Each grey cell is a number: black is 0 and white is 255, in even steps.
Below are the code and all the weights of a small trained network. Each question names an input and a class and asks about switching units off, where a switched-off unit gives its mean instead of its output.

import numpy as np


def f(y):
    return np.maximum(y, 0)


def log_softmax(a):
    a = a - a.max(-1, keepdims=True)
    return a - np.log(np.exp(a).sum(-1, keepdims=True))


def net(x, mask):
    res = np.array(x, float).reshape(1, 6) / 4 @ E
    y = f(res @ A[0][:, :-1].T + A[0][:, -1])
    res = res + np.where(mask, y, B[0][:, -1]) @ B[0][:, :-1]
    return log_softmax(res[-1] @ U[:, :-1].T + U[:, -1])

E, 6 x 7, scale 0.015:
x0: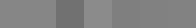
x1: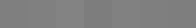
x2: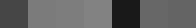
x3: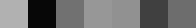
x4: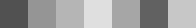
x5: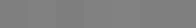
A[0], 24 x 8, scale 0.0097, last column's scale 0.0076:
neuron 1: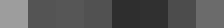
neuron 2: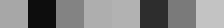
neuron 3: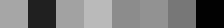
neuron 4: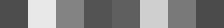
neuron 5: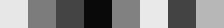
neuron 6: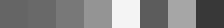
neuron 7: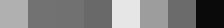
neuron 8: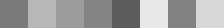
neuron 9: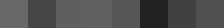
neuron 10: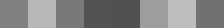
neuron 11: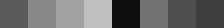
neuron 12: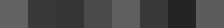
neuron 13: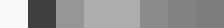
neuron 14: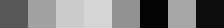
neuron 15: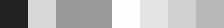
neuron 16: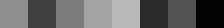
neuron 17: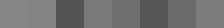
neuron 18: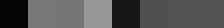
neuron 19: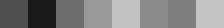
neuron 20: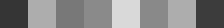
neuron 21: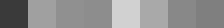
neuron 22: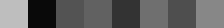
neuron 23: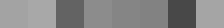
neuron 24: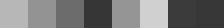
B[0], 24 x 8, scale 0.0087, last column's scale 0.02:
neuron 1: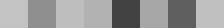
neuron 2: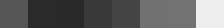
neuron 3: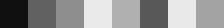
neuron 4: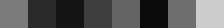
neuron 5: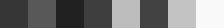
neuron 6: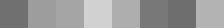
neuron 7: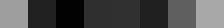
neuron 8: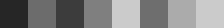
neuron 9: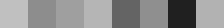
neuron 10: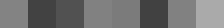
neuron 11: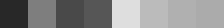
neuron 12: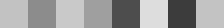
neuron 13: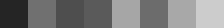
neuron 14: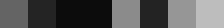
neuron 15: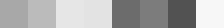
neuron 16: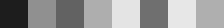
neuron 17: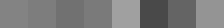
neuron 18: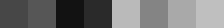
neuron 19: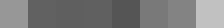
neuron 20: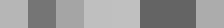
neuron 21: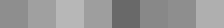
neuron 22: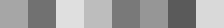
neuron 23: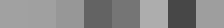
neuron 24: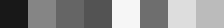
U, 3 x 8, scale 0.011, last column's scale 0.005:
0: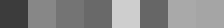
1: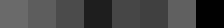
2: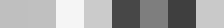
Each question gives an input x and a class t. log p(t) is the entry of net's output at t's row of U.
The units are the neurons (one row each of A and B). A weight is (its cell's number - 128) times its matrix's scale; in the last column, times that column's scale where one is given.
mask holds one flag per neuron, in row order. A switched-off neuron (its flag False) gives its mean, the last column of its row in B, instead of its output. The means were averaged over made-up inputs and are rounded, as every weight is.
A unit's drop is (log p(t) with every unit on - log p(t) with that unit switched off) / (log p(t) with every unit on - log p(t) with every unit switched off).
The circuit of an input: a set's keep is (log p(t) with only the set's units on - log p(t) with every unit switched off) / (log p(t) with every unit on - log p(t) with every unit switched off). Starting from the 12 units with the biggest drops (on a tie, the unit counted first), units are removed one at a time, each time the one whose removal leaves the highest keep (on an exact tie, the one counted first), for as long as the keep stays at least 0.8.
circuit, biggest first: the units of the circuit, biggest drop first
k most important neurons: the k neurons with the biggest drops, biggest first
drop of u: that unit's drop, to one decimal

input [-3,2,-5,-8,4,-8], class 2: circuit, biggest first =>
(neuron 15)
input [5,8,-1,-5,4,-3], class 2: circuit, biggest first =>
(neuron 15; neuron 5)
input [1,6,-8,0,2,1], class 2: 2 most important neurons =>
(neuron 15; neuron 5)
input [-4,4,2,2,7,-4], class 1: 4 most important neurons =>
(neuron 14; neuron 24; neuron 8; neuron 2)
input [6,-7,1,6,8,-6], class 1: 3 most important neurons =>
(neuron 2; neuron 14; neuron 19)
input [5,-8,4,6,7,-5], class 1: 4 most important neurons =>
(neuron 2; neuron 14; neuron 24; neuron 19)
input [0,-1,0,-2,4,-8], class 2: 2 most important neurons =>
(neuron 5; neuron 15)
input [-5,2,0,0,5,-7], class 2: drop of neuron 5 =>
0.4
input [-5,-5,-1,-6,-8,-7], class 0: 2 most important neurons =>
(neuron 24; neuron 2)
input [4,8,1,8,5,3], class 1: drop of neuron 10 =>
-0.1
